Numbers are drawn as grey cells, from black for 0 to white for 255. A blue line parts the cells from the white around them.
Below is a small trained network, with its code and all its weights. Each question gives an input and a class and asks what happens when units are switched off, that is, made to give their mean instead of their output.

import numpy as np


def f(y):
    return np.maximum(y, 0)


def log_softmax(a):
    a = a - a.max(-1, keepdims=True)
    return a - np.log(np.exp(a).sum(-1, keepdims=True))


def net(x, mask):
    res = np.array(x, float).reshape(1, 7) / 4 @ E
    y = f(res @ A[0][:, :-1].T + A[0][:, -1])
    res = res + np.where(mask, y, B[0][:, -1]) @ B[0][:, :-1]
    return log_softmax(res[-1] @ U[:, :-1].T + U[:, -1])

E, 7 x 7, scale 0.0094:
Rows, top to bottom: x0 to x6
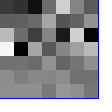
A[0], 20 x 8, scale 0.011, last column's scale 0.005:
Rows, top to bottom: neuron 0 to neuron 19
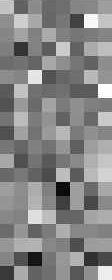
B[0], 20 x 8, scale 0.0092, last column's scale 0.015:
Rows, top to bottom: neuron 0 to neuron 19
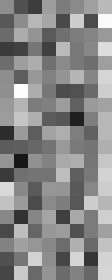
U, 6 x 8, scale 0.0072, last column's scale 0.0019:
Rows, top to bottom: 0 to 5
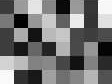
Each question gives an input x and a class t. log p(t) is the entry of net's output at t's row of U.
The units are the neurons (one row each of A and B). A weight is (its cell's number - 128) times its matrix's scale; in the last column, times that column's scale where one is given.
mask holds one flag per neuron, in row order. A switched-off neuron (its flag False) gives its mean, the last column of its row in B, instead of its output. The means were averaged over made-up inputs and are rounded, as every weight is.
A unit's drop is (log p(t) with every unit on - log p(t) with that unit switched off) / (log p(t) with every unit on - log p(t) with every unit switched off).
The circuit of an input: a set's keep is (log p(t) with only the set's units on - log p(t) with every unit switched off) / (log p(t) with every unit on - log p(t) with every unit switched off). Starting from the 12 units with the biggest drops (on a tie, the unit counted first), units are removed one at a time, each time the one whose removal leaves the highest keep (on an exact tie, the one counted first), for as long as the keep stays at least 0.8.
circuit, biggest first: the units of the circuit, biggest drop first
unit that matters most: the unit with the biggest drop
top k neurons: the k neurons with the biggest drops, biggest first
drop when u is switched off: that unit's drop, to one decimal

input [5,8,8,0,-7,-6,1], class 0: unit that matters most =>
neuron 18
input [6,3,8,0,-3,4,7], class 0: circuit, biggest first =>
[neuron 18; neuron 11]
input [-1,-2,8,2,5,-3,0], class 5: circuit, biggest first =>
[neuron 14; neuron 13]
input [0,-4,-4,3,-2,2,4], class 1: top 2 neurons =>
[neuron 1; neuron 8]
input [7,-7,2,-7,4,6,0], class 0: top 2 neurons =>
[neuron 18; neuron 6]
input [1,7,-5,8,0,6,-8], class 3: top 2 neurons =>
[neuron 3; neuron 18]
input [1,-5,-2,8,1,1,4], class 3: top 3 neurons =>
[neuron 3; neuron 18; neuron 1]
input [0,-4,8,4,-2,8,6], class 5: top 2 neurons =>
[neuron 14; neuron 1]
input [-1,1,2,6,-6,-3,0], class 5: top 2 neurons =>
[neuron 1; neuron 18]
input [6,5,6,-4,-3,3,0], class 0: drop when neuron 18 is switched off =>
0.2
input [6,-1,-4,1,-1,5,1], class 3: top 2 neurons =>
[neuron 3; neuron 6]
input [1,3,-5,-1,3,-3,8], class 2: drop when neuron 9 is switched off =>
0.2
